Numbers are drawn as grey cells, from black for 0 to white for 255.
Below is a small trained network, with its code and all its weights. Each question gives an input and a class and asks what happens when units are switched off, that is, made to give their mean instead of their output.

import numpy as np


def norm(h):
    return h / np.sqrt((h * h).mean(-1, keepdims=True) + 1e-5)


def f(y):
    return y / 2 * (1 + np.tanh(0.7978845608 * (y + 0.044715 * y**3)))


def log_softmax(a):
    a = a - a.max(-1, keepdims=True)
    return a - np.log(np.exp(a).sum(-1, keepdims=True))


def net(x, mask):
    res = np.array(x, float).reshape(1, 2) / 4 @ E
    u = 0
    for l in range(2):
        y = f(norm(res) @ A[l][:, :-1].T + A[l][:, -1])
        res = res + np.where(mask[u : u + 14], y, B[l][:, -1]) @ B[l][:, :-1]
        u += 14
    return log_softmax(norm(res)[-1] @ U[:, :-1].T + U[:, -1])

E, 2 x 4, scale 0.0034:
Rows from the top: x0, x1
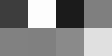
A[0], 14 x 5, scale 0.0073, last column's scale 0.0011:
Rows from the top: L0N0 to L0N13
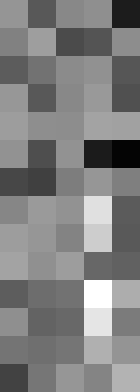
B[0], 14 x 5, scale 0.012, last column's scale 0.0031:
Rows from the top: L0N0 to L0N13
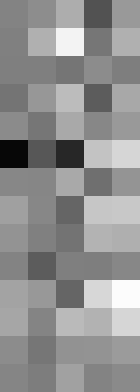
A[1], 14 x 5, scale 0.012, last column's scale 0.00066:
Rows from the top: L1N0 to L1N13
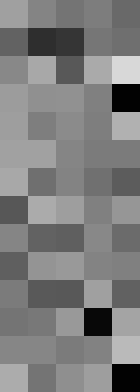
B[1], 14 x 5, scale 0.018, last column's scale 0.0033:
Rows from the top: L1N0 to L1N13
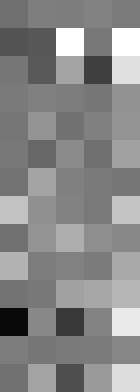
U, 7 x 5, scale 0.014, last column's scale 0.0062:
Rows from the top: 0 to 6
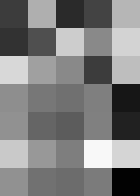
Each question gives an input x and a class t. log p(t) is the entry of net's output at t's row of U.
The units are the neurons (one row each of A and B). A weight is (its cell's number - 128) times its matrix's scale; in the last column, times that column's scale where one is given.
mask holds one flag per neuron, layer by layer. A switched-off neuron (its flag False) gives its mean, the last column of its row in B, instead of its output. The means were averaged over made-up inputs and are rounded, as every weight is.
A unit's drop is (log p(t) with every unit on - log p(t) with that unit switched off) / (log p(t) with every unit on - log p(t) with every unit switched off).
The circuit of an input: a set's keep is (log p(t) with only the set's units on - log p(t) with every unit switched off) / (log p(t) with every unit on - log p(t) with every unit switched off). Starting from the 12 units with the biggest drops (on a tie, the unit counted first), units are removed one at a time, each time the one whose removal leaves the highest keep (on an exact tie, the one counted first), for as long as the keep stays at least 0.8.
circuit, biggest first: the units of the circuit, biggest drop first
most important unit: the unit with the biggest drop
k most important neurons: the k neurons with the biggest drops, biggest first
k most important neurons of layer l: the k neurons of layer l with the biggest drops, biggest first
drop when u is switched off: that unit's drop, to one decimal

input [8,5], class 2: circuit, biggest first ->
(L0N5 L1N11 L1N2 L1N1)
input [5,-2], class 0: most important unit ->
L0N10
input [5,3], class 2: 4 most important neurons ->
(L0N5 L1N11 L1N2 L1N1)
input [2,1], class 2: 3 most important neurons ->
(L1N11 L0N5 L1N2)
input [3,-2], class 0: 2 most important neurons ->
(L0N10 L1N11)
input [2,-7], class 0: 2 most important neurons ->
(L0N10 L0N1)
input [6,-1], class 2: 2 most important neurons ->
(L1N7 L0N0)
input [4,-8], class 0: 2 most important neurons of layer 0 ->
(L0N1 L0N10)
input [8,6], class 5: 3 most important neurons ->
(L1N1 L1N11 L0N10)
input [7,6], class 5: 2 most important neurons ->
(L1N1 L1N11)
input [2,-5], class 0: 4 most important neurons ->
(L0N10 L0N1 L1N11 L0N7)
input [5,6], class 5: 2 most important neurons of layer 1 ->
(L1N1 L1N11)
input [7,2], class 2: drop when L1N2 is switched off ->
0.1
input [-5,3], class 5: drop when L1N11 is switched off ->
0.1
